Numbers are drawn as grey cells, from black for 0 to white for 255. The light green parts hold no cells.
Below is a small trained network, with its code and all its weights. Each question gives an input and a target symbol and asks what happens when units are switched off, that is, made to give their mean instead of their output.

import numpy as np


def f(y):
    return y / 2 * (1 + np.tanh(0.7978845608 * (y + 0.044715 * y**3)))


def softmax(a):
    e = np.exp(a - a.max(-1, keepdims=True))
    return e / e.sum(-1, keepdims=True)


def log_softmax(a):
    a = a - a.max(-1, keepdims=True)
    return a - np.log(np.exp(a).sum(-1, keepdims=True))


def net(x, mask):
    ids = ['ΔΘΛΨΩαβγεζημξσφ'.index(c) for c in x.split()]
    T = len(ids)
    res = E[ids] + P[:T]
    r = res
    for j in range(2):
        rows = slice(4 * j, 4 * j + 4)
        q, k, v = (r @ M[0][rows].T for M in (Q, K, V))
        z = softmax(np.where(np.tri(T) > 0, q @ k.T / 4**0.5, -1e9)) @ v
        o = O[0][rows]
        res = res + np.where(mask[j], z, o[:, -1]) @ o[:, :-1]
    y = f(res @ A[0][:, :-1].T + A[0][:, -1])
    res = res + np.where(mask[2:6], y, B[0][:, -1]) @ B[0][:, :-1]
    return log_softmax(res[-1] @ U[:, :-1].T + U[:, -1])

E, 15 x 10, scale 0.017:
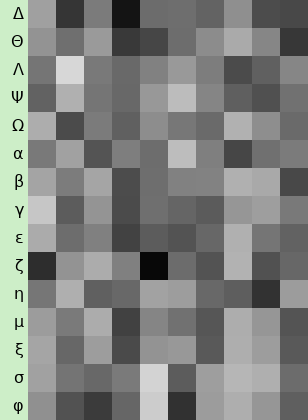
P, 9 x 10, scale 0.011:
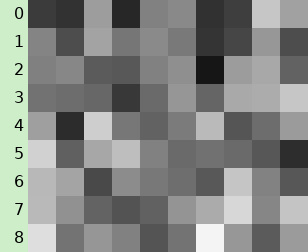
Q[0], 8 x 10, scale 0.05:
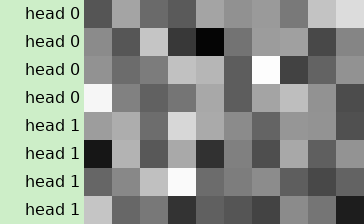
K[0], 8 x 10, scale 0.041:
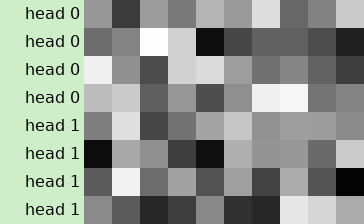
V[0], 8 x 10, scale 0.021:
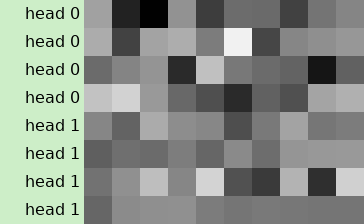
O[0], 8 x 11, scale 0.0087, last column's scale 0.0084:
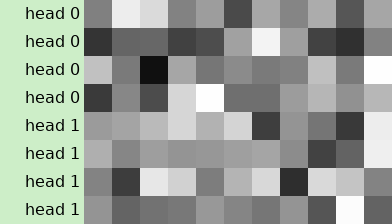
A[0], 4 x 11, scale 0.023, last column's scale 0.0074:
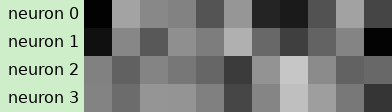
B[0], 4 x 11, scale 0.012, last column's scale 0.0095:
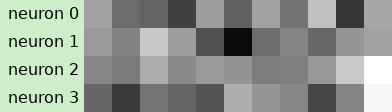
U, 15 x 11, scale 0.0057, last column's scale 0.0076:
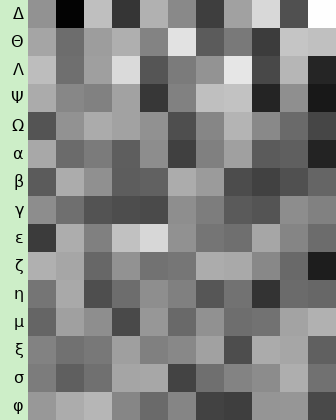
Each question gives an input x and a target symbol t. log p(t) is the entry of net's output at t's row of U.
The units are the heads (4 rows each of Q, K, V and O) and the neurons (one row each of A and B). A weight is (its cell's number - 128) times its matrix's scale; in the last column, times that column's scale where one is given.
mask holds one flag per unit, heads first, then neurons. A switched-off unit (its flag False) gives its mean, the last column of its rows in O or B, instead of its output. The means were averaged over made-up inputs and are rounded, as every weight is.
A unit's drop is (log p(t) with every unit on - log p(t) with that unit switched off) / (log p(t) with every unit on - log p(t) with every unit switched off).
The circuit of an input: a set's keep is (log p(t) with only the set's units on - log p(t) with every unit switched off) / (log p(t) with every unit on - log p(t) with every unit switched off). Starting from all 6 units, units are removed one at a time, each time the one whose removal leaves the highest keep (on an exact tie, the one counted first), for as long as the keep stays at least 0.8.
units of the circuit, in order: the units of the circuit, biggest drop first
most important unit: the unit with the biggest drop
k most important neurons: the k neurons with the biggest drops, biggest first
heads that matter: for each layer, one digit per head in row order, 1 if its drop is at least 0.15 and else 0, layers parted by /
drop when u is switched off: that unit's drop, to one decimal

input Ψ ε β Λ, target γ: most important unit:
head 0
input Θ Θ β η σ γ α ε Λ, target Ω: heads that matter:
11
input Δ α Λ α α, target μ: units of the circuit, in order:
[head 1; neuron 2; head 0]
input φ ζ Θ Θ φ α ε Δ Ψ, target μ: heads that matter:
11
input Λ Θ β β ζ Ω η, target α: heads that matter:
10
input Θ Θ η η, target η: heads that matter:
01
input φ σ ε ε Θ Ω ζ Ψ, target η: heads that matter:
01
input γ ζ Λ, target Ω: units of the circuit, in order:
[head 0; neuron 1]
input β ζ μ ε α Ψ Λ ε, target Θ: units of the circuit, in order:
[neuron 2; neuron 0]
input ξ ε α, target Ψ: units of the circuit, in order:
[head 0; neuron 1]
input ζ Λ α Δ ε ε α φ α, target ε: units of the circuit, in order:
[head 0; head 1]
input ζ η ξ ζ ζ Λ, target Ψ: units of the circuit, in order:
[head 0; neuron 1]
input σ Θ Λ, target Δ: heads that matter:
10
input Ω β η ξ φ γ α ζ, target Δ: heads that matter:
10
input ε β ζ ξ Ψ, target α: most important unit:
head 1
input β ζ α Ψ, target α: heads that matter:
11
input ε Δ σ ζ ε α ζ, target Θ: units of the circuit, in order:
[head 1; head 0]
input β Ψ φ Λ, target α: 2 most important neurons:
[neuron 1; neuron 0]
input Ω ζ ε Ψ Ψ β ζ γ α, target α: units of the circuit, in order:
[head 1; head 0; neuron 1; neuron 0]
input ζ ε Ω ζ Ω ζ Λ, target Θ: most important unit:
head 1
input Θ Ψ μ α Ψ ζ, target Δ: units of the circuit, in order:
[neuron 0; head 0; head 1]
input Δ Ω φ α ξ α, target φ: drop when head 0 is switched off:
0.8
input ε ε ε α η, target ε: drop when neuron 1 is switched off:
0.0
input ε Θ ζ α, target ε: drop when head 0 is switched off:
0.8
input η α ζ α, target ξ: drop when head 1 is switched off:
0.7
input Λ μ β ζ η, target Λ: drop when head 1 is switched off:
0.1
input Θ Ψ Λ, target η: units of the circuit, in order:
[head 1]
